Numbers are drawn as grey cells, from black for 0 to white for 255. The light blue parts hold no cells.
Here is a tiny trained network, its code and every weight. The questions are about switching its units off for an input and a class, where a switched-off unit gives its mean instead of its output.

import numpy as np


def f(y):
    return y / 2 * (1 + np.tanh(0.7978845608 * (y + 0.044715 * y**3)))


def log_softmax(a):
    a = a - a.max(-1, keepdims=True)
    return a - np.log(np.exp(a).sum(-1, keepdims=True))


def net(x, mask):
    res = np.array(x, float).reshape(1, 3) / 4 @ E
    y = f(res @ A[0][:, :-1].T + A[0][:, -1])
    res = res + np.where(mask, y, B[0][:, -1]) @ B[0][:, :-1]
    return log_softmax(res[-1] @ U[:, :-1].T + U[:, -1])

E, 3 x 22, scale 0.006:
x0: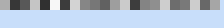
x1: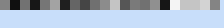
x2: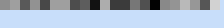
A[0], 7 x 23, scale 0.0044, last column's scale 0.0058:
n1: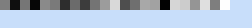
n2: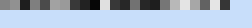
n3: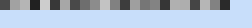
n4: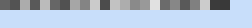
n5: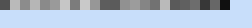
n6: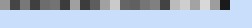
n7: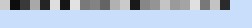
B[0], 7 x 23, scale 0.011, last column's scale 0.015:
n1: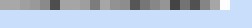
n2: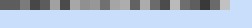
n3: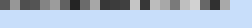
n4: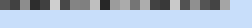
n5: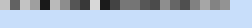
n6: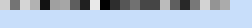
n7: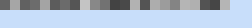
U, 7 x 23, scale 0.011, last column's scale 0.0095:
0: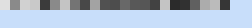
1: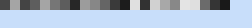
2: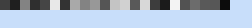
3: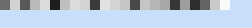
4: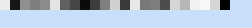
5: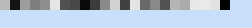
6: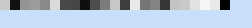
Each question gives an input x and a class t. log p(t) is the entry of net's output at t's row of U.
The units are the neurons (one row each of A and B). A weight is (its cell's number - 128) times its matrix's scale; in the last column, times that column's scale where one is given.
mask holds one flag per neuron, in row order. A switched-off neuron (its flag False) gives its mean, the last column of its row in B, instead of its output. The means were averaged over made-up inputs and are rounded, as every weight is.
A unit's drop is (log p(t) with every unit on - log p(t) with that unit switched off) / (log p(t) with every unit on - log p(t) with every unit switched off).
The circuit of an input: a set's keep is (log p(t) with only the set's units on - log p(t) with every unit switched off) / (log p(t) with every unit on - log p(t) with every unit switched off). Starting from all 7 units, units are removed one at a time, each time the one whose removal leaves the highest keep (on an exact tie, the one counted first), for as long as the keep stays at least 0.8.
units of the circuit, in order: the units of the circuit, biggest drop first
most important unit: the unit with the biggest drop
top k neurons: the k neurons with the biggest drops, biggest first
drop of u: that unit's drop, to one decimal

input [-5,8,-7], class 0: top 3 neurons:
(n1 n6 n2)
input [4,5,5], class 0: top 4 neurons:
(n6 n4 n1 n3)
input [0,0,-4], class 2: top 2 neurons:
(n1 n4)
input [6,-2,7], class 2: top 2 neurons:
(n2 n3)
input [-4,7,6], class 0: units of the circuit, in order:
(n6)
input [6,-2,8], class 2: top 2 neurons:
(n2 n3)
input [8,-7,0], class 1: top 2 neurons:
(n7 n1)
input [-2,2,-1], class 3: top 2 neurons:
(n6 n5)
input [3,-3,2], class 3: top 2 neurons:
(n6 n3)
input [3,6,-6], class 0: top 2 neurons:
(n1 n6)
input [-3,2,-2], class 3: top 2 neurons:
(n6 n7)
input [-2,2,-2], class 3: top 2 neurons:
(n6 n5)
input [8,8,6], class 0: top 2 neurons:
(n6 n1)
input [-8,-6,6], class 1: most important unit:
n3
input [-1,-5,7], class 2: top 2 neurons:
(n2 n1)
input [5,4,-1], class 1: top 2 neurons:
(n7 n5)
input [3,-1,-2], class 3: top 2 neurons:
(n3 n6)
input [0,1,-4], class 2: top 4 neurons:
(n4 n1 n7 n6)
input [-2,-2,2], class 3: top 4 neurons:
(n6 n3 n4 n7)
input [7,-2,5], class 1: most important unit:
n7
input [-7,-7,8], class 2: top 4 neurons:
(n2 n1 n6 n7)
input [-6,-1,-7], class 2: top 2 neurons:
(n4 n7)
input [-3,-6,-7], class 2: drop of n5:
0.0
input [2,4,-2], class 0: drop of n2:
0.1
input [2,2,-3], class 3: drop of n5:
0.1
